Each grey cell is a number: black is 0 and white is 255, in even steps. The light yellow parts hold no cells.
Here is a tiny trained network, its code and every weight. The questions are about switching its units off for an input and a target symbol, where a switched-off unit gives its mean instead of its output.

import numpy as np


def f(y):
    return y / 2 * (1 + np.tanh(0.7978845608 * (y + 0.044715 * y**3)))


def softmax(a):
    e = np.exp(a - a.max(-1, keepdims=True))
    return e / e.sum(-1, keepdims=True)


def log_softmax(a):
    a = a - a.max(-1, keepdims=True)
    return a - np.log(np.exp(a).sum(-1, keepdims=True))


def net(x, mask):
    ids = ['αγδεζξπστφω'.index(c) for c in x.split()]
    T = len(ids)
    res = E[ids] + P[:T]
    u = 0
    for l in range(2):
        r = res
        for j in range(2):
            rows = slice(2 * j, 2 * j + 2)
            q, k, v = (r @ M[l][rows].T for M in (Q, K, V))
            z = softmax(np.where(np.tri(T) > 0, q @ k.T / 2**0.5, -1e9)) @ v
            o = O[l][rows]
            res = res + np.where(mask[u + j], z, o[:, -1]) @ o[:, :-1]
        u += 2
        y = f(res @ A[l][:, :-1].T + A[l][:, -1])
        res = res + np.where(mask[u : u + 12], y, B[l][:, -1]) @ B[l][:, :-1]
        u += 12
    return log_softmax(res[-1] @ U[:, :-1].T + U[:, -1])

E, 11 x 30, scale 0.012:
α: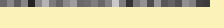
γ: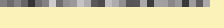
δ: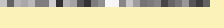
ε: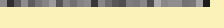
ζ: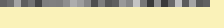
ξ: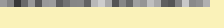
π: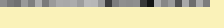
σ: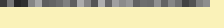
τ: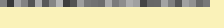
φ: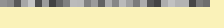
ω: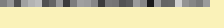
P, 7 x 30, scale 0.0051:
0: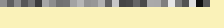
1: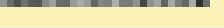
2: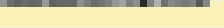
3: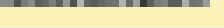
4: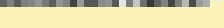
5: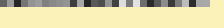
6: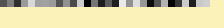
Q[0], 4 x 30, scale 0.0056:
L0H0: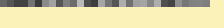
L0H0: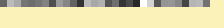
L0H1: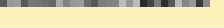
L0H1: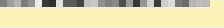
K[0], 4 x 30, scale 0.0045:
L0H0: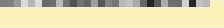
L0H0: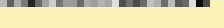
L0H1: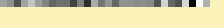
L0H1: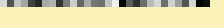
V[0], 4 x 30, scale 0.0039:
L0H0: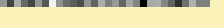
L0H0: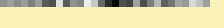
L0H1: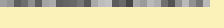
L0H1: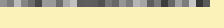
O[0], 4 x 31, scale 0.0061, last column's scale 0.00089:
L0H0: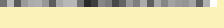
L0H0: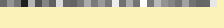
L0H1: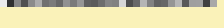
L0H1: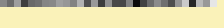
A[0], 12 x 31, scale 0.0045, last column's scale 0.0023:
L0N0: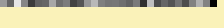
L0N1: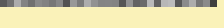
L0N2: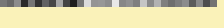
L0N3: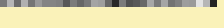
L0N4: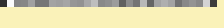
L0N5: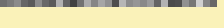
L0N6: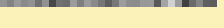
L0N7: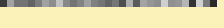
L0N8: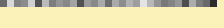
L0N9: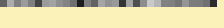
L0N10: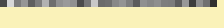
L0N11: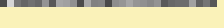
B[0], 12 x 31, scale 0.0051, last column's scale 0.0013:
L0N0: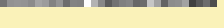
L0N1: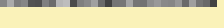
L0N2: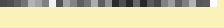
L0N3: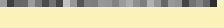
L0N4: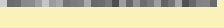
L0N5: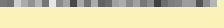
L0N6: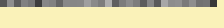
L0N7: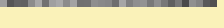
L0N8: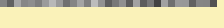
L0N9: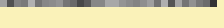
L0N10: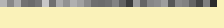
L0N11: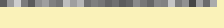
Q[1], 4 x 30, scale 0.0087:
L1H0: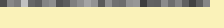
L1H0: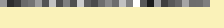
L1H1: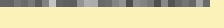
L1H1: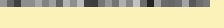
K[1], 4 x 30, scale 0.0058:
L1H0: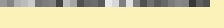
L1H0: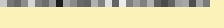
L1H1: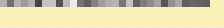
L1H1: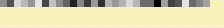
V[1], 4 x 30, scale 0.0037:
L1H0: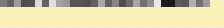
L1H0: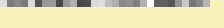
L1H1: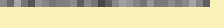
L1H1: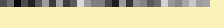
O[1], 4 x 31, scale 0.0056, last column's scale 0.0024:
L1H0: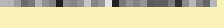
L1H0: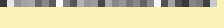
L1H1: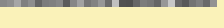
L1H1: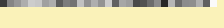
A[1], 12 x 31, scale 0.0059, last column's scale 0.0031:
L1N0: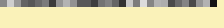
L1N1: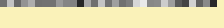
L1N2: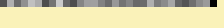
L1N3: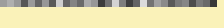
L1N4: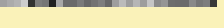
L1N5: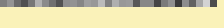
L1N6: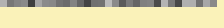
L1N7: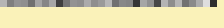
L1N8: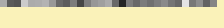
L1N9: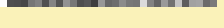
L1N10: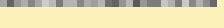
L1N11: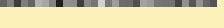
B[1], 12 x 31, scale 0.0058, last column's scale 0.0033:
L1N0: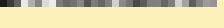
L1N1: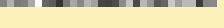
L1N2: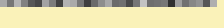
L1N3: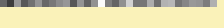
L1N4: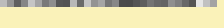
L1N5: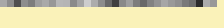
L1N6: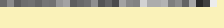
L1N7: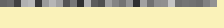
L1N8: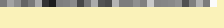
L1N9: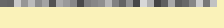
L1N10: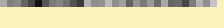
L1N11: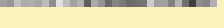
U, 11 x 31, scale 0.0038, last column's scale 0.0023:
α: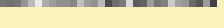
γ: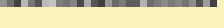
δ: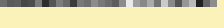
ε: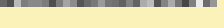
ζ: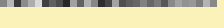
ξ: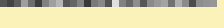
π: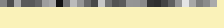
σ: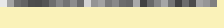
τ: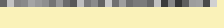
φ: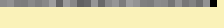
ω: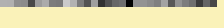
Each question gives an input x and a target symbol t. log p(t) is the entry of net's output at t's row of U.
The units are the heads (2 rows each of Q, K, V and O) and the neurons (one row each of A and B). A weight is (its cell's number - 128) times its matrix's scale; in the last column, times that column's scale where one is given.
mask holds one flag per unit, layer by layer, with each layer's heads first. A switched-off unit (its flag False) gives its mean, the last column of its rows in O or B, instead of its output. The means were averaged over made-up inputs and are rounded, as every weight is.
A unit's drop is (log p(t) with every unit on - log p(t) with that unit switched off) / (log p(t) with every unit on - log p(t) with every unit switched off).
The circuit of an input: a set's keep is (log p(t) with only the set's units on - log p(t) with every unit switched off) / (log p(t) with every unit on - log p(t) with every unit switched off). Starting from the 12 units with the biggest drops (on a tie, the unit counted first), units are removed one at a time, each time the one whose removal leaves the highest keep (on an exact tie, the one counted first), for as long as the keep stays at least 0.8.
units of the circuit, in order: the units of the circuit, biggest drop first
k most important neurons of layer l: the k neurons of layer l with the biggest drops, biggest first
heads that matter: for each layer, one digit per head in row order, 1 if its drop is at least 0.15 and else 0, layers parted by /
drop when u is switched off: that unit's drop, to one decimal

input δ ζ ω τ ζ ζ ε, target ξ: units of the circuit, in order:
(L0H0, L1H1, L1N0)
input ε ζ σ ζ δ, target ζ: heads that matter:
01 / 11
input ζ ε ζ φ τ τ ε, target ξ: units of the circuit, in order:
(L1H0)
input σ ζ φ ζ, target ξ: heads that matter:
00 / 10
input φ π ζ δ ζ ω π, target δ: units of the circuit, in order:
(L1H1, L0H0, L1N3)
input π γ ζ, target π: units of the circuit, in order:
(L1H0, L1N8)
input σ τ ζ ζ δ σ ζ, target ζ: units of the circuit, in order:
(L1H1, L0H1, L1N1, L1N4)
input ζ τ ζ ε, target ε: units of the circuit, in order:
(L1H0, L1N9, L1N8)
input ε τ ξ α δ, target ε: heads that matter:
11 / 01
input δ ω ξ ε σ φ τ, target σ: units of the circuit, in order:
(L0H0, L1H1, L1N4)
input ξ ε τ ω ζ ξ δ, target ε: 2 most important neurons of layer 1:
(L1N9, L1N3)
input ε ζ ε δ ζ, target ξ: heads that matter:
01 / 01
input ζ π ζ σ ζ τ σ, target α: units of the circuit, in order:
(L1H0, L1N5, L1N11)
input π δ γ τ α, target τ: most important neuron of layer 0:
(L0N9)
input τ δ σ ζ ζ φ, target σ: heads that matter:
10 / 11
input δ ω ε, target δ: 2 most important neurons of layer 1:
(L1N3, L1N1)
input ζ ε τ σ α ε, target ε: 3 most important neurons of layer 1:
(L1N9, L1N8, L1N11)
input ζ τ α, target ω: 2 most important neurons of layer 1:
(L1N11, L1N6)
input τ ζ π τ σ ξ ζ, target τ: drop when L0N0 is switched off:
0.0
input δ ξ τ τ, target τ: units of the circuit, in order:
(L1H0)
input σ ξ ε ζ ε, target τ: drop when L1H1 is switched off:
0.1
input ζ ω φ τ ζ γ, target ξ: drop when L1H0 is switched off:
0.9
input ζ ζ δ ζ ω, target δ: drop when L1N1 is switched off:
0.1
